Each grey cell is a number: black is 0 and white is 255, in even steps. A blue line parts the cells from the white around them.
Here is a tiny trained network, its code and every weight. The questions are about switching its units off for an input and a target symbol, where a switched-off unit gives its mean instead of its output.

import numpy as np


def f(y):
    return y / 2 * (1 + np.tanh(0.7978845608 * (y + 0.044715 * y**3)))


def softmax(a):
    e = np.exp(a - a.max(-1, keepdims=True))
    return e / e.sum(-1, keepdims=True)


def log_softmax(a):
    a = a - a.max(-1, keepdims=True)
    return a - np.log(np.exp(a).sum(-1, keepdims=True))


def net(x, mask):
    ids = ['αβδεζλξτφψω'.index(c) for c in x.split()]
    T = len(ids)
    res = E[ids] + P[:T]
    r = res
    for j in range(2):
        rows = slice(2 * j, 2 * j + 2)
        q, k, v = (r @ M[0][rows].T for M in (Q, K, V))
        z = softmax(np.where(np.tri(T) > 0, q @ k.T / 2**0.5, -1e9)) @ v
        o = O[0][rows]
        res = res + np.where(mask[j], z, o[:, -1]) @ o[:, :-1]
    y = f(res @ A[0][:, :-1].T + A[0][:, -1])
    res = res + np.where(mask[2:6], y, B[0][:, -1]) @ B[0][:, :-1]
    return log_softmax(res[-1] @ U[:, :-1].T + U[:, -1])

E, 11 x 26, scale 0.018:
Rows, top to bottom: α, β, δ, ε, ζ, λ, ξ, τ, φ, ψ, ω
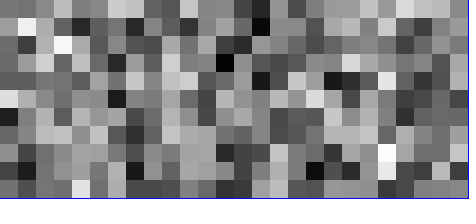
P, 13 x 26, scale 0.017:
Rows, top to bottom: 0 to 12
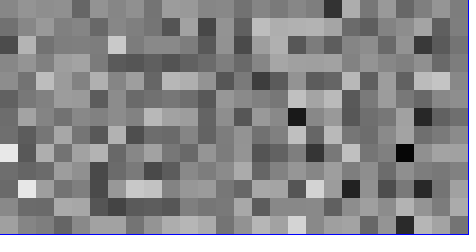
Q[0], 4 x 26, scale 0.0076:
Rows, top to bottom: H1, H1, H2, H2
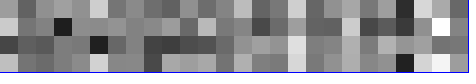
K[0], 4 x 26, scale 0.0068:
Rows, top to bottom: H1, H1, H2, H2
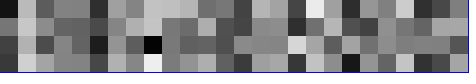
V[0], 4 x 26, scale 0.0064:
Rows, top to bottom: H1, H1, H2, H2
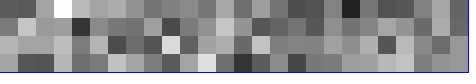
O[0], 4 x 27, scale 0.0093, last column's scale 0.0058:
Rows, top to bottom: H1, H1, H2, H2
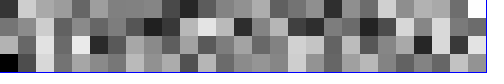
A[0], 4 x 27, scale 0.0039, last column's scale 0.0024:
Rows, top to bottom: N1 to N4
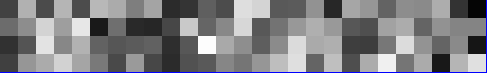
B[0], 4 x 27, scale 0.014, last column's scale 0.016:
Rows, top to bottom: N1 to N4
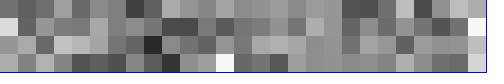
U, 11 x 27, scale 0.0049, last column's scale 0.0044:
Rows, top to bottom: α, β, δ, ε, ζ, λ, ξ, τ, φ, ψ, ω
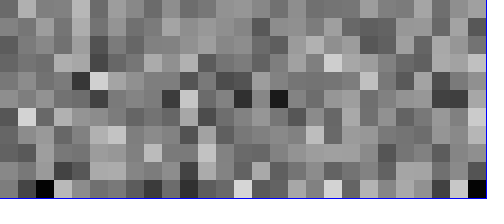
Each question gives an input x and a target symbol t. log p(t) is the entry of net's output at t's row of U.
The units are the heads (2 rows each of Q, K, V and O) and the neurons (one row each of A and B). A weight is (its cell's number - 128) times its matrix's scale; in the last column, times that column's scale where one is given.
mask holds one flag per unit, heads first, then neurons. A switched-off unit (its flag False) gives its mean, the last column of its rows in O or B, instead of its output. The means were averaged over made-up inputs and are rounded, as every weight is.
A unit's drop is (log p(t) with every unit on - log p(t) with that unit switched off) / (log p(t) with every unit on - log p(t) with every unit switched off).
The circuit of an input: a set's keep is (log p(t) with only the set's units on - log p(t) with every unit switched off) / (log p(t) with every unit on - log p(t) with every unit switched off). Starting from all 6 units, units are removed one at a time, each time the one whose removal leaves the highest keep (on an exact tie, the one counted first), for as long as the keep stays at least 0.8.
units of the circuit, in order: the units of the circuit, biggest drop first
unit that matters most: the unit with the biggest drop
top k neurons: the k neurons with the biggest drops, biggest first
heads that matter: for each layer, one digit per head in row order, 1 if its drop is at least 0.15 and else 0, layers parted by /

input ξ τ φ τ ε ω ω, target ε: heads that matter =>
10
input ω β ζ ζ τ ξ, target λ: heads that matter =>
00
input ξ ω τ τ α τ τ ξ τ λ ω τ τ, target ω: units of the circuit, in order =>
[H1, N1]
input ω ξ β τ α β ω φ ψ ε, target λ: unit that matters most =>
N3
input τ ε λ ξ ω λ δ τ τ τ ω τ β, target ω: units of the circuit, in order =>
[H1, N1]
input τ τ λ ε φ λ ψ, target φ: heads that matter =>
11
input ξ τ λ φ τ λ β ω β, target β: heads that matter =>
10
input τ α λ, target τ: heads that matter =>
01
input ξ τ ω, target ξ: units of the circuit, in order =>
[H2, N2]
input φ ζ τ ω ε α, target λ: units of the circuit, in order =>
[N4, N1]
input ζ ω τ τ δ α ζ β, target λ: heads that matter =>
01
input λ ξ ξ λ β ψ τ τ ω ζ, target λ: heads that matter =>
00
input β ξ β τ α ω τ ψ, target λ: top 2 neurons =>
[N4, N3]
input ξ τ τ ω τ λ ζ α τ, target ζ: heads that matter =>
01
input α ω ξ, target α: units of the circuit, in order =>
[H2, N3, H1, N2]
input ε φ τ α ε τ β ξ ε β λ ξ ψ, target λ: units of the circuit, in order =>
[H2]
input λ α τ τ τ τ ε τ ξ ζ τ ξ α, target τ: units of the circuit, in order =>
[H2, N2, N4]
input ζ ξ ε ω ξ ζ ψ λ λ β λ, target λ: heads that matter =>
01
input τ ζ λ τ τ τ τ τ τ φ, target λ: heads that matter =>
01
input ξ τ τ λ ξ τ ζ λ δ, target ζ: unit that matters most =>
H2
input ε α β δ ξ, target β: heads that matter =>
10
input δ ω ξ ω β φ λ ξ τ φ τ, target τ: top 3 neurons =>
[N2, N4, N1]
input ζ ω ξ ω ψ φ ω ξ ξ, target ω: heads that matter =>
11
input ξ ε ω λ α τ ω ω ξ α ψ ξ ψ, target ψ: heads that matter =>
11
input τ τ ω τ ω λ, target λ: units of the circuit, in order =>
[N1, N4]
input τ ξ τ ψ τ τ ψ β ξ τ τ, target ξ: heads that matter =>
01
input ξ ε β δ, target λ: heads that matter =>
00
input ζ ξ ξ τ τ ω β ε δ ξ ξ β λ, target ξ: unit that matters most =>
H2
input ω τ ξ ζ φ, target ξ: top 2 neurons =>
[N2, N4]
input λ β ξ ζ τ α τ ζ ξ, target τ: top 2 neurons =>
[N2, N4]
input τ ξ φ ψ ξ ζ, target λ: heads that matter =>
00
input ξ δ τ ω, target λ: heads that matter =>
00
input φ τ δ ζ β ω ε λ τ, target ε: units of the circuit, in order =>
[H1, N2]
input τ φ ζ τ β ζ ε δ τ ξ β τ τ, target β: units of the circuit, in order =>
[H1]
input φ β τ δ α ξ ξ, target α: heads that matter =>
11
